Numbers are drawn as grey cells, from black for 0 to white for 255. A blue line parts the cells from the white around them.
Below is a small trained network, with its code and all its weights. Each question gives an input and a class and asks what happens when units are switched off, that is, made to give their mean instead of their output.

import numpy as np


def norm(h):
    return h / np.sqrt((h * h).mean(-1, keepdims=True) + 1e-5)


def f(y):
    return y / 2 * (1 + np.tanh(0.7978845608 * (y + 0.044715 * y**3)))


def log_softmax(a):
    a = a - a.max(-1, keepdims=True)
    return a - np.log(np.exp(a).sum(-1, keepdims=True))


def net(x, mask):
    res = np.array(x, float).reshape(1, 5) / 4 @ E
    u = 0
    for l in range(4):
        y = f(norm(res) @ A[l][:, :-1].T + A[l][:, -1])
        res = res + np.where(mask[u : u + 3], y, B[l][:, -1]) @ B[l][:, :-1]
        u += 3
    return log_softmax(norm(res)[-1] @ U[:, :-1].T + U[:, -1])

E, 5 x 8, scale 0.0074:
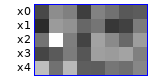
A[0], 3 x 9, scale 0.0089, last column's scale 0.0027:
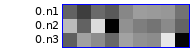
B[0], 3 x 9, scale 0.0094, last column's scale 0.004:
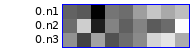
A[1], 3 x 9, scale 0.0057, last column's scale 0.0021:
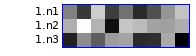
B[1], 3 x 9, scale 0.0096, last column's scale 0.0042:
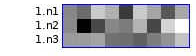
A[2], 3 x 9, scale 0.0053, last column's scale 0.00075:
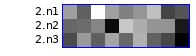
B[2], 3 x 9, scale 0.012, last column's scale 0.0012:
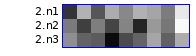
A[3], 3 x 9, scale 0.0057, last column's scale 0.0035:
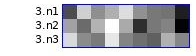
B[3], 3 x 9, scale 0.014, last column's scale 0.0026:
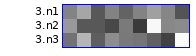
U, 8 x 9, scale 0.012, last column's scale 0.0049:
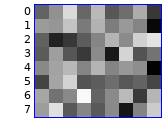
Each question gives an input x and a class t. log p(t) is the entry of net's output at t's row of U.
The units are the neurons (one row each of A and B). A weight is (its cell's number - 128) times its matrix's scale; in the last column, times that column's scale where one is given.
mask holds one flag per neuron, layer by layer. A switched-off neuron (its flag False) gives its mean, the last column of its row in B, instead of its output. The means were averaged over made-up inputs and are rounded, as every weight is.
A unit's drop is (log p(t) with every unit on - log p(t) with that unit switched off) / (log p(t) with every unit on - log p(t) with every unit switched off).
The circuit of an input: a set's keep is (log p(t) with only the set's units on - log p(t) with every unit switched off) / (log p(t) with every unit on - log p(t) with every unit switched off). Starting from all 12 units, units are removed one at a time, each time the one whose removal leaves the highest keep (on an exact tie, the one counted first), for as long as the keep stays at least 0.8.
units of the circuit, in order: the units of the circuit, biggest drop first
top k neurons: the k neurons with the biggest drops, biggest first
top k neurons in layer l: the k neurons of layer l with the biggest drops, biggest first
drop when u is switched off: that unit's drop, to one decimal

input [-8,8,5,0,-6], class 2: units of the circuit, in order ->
[0.n3]
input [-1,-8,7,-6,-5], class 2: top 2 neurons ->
[1.n2; 0.n2]
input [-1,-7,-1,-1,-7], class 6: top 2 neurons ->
[1.n2; 0.n2]
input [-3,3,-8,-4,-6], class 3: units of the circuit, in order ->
[3.n2; 1.n2; 1.n1]
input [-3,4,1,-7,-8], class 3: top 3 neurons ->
[3.n2; 0.n2; 1.n2]
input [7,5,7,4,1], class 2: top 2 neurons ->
[1.n2; 0.n3]
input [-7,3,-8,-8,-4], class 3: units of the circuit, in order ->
[3.n2; 1.n2]
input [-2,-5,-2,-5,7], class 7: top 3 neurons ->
[3.n3; 0.n2; 1.n1]
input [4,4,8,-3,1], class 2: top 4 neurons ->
[1.n2; 0.n3; 3.n3; 2.n2]
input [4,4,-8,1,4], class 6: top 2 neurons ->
[1.n1; 1.n2]
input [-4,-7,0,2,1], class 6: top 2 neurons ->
[1.n2; 0.n3]
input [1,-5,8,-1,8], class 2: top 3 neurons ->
[1.n2; 0.n3; 1.n3]
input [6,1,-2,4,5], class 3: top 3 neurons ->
[1.n2; 2.n3; 0.n1]
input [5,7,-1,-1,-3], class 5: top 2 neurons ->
[0.n2; 1.n1]
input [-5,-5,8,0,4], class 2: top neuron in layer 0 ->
[0.n3]
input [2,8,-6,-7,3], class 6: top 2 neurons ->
[1.n1; 0.n2]
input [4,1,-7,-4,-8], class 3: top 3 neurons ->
[1.n2; 0.n3; 1.n1]
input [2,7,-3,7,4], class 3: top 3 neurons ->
[1.n2; 0.n1; 0.n2]
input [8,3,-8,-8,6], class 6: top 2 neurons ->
[1.n1; 2.n1]
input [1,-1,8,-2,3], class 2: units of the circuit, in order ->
[1.n2]
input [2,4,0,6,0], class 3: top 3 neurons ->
[1.n2; 2.n2; 0.n1]
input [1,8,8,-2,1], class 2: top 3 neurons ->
[1.n2; 0.n3; 3.n3]
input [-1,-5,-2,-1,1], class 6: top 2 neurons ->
[0.n2; 1.n2]
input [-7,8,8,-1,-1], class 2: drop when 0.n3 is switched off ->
0.7
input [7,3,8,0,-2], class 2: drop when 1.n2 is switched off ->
0.9
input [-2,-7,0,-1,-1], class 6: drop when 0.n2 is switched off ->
0.6
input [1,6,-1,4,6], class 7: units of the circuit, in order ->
[0.n2]
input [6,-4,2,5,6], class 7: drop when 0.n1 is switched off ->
-0.1
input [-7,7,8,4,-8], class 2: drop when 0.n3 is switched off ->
0.4
